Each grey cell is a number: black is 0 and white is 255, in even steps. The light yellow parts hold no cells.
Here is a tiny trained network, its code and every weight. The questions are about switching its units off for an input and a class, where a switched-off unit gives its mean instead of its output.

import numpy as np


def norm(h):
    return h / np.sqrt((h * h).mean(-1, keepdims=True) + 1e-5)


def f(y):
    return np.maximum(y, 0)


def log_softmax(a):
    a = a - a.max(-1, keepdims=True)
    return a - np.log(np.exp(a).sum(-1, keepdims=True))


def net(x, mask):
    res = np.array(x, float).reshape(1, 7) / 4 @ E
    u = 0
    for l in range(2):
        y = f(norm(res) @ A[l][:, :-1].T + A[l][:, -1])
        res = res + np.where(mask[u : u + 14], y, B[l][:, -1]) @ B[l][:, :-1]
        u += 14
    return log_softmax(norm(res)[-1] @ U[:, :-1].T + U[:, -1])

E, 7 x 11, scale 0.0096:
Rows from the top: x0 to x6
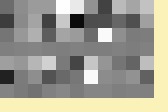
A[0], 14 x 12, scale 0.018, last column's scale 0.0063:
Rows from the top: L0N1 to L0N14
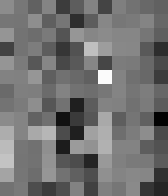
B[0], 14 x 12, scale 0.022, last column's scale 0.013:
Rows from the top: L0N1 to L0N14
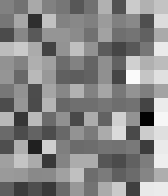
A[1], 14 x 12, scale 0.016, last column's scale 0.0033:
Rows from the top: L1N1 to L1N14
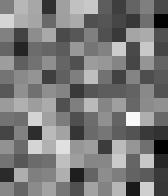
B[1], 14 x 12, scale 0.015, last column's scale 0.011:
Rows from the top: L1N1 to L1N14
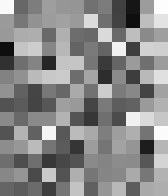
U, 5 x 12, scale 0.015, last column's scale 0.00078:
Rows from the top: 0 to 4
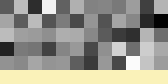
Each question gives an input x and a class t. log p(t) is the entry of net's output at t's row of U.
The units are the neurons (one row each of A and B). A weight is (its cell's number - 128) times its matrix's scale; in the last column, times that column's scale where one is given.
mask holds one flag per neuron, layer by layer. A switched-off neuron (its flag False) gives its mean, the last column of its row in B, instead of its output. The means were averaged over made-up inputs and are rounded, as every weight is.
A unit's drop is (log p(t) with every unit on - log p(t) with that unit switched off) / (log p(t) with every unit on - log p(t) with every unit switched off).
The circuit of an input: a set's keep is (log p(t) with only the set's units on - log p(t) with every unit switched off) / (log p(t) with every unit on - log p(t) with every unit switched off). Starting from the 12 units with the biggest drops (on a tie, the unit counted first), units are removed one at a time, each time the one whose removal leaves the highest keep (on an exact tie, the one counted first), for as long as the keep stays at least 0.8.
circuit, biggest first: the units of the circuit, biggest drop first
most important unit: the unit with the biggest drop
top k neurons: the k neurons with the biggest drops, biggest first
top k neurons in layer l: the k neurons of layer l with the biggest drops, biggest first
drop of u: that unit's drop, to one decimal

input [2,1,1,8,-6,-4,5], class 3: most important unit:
L0N14
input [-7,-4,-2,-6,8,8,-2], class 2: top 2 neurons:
(L0N4; L0N14)
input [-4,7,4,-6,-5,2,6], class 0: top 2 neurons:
(L0N8; L0N2)
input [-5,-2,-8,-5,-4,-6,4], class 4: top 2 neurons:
(L0N1; L0N5)
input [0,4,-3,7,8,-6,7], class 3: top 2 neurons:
(L0N10; L0N4)
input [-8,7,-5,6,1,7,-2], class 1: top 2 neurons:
(L0N9; L0N11)
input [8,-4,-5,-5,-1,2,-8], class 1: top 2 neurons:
(L0N11; L0N6)
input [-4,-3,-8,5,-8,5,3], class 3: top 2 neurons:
(L0N14; L0N6)
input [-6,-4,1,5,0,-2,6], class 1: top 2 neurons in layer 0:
(L0N9; L0N12)
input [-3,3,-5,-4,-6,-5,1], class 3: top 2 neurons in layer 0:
(L0N14; L0N4)
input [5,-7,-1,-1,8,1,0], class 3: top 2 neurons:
(L0N8; L0N2)
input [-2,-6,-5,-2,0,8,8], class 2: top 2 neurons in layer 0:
(L0N4; L0N8)
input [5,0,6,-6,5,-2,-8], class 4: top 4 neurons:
(L0N14; L0N10; L0N4; L0N12)
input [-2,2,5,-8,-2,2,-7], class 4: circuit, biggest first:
(L0N6)
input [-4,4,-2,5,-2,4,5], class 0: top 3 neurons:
(L0N2; L0N8; L0N12)
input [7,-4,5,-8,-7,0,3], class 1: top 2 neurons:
(L0N11; L0N8)
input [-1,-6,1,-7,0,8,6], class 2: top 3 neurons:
(L0N4; L0N8; L0N2)
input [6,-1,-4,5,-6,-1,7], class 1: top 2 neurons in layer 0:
(L0N11; L0N8)
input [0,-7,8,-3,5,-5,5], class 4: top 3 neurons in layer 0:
(L0N6; L0N8; L0N2)
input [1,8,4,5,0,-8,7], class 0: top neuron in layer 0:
(L0N8)
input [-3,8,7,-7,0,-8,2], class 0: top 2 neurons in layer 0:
(L0N2; L0N8)
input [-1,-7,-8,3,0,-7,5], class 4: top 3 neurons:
(L0N5; L0N1; L0N4)
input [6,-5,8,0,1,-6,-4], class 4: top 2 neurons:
(L0N14; L0N4)
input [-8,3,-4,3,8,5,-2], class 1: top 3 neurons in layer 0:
(L0N9; L0N14; L0N4)
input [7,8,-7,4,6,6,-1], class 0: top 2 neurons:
(L0N14; L0N6)
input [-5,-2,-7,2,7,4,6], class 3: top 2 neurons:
(L0N10; L0N6)
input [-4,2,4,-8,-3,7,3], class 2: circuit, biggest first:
(L0N4)
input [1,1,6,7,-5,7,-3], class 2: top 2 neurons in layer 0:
(L0N4; L0N1)
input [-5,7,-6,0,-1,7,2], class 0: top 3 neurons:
(L0N8; L0N2; L0N12)
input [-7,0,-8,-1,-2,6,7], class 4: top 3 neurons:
(L0N5; L0N1; L0N12)
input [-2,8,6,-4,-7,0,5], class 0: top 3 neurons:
(L0N8; L0N2; L0N10)
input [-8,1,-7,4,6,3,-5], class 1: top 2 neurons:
(L0N9; L0N6)
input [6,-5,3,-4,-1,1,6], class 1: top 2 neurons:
(L0N11; L0N8)
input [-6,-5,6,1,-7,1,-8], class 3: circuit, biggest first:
(L0N14)
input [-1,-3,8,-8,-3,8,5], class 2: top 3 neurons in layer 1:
(L1N1; L1N2; L1N6)
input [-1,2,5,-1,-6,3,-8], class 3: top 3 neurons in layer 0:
(L0N14; L0N1; L0N5)
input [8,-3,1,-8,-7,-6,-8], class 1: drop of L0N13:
0.1
